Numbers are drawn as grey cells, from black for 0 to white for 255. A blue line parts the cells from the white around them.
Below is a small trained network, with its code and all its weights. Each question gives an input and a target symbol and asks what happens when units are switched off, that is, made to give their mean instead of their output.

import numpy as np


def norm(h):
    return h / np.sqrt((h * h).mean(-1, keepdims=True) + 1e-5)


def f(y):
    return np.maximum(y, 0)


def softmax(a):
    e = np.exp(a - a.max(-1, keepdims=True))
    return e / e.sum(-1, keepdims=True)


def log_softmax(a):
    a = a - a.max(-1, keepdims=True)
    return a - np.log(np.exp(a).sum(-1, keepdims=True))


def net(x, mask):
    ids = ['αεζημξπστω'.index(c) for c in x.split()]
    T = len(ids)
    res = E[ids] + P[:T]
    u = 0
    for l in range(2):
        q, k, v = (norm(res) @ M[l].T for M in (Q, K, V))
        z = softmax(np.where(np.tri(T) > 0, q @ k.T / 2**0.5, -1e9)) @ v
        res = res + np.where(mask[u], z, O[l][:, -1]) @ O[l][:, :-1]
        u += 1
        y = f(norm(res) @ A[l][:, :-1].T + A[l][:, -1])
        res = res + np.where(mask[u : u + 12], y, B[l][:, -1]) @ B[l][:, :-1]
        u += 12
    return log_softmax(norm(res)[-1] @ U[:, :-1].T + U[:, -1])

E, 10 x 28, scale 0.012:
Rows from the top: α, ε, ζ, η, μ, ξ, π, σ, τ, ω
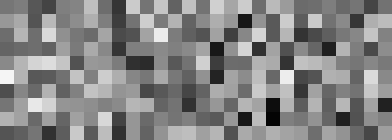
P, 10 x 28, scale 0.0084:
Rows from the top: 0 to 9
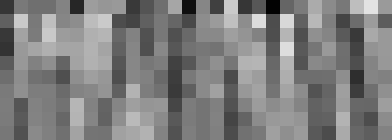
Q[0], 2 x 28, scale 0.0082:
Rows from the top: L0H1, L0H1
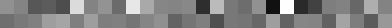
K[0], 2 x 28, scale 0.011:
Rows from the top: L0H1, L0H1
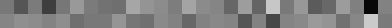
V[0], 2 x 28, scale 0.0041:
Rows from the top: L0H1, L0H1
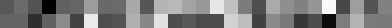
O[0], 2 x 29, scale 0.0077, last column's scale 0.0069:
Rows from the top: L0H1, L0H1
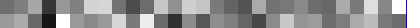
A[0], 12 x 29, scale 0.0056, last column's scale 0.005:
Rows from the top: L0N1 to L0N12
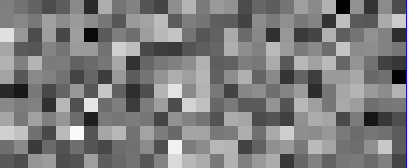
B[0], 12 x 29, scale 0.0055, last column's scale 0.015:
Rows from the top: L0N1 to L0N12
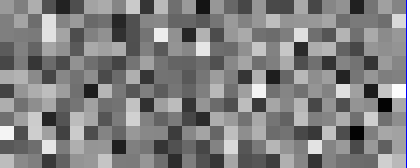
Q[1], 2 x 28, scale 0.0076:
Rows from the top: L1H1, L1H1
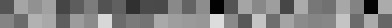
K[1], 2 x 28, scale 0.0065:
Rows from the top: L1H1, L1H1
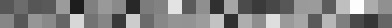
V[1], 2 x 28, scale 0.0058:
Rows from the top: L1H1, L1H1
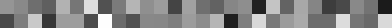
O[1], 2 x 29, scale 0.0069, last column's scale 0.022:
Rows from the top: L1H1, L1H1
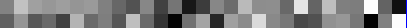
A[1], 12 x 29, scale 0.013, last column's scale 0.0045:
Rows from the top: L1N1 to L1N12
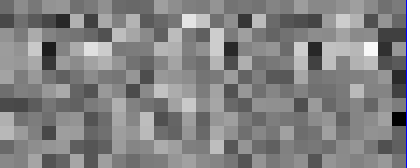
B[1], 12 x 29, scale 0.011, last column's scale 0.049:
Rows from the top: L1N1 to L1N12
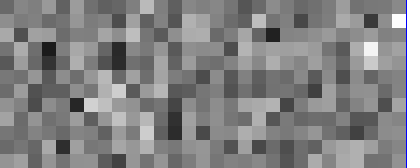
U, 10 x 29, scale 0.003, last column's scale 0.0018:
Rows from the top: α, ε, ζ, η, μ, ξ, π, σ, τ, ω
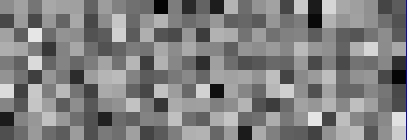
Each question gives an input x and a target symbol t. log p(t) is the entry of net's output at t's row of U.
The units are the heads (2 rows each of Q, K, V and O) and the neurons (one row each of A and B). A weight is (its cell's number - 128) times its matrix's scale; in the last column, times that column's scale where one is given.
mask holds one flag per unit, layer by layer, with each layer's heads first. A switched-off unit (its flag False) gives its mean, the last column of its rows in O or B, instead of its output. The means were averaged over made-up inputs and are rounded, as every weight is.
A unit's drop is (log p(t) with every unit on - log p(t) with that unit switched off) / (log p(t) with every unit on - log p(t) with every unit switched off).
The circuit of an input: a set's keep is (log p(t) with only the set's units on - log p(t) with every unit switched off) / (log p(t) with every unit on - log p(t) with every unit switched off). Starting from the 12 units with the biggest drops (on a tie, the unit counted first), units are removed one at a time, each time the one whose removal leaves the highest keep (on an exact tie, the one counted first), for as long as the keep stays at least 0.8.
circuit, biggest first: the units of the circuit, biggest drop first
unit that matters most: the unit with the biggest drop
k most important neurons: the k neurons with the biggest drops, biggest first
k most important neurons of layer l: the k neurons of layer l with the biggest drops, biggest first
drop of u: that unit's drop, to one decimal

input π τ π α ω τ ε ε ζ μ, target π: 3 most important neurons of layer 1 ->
L1N2; L1N8; L1N4
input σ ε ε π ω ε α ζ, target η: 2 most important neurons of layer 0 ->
L0N10; L0N8
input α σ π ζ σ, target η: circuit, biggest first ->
L0H1; L1H1; L1N4; L0N7
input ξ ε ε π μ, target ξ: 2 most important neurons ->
L0N7; L1N2
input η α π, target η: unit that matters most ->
L1H1
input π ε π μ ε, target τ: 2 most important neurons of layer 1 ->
L1N2; L1N8
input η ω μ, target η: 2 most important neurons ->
L0N7; L0N8
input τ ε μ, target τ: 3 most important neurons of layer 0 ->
L0N7; L0N9; L0N1
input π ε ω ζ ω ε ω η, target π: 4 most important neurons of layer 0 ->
L0N7; L0N10; L0N8; L0N4
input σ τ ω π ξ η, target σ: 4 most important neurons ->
L0N7; L0N9; L1N3; L1N2
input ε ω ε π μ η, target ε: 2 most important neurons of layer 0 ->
L0N7; L0N11
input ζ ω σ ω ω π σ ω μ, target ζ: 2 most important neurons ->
L0N7; L1N2
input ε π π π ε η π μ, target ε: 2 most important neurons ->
L0N7; L0N5
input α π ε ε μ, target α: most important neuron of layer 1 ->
L1N2
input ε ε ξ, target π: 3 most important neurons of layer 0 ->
L0N3; L0N7; L0N10
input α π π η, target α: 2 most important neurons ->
L1N2; L1N4
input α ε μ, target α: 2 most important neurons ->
L1N2; L0N5
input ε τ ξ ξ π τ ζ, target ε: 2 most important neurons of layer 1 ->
L1N7; L1N2
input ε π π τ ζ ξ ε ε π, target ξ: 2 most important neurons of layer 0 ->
L0N7; L0N4
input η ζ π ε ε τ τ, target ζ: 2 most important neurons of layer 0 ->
L0N10; L0N7
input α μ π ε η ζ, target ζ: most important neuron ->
L0N10
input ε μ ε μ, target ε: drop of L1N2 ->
0.2
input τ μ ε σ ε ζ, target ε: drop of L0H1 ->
1.0
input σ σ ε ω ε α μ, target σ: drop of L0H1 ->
1.0
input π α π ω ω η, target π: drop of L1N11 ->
0.0
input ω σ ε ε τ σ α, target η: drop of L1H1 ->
0.8
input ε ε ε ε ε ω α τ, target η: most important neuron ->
L0N8
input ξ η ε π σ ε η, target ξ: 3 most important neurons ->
L0N4; L0N7; L1N2
